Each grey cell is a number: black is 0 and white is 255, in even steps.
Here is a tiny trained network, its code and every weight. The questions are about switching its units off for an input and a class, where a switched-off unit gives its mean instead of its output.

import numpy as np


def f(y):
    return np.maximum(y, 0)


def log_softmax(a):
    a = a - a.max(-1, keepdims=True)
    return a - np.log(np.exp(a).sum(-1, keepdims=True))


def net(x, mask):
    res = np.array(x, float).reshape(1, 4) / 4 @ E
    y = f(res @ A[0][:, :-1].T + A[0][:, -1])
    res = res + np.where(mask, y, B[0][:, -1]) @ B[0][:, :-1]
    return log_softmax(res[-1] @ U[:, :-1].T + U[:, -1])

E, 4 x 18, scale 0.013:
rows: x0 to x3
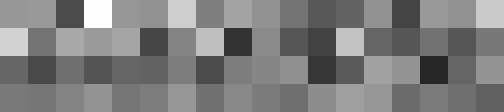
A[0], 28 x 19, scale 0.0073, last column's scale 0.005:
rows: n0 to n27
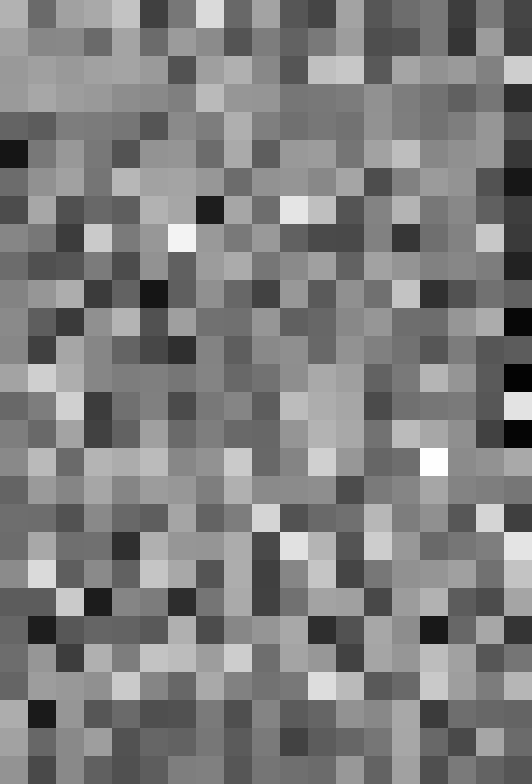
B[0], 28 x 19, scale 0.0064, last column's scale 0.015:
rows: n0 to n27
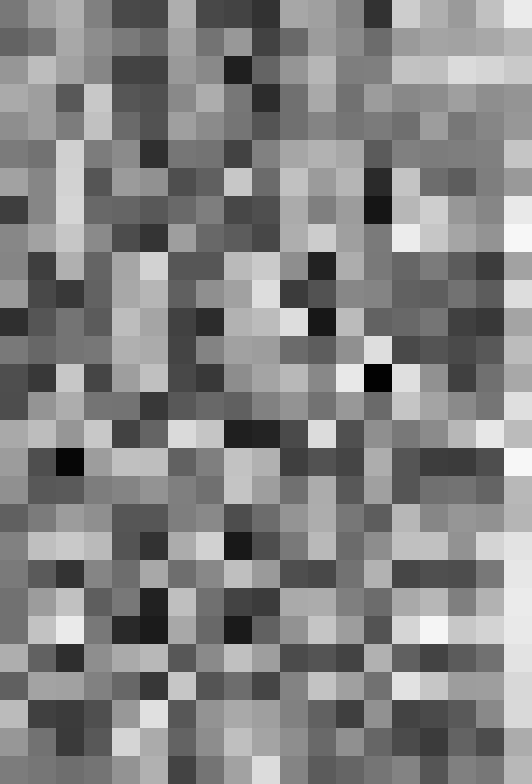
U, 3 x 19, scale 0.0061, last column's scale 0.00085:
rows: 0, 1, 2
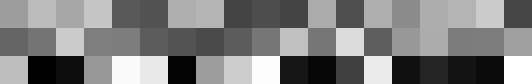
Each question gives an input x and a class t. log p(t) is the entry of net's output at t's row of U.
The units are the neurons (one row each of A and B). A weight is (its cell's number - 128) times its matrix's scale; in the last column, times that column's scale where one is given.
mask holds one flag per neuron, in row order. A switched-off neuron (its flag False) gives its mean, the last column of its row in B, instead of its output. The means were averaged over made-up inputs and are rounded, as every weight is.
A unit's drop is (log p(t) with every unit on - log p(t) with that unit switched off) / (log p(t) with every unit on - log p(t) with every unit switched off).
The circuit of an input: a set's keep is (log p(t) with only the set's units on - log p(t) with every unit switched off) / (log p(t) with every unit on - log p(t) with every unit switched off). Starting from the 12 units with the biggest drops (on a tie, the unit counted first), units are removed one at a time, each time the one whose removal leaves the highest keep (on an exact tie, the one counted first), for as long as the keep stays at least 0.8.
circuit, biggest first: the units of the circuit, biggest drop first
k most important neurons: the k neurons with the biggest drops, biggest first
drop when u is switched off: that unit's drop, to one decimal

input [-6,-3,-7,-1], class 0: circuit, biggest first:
[n15]
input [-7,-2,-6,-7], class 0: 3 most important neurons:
[n15 n2 n11]
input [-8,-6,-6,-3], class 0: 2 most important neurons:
[n15 n19]
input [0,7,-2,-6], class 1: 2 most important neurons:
[n19 n15]
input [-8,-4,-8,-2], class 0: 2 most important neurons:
[n15 n2]
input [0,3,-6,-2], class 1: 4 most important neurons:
[n13 n19 n15 n6]
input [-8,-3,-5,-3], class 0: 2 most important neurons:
[n15 n2]
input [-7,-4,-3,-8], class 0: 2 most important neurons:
[n15 n19]
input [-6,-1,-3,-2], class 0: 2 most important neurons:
[n15 n11]
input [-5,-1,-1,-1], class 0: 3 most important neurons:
[n15 n11 n13]
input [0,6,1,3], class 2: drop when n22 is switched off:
0.3
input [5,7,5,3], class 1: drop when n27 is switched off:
0.0
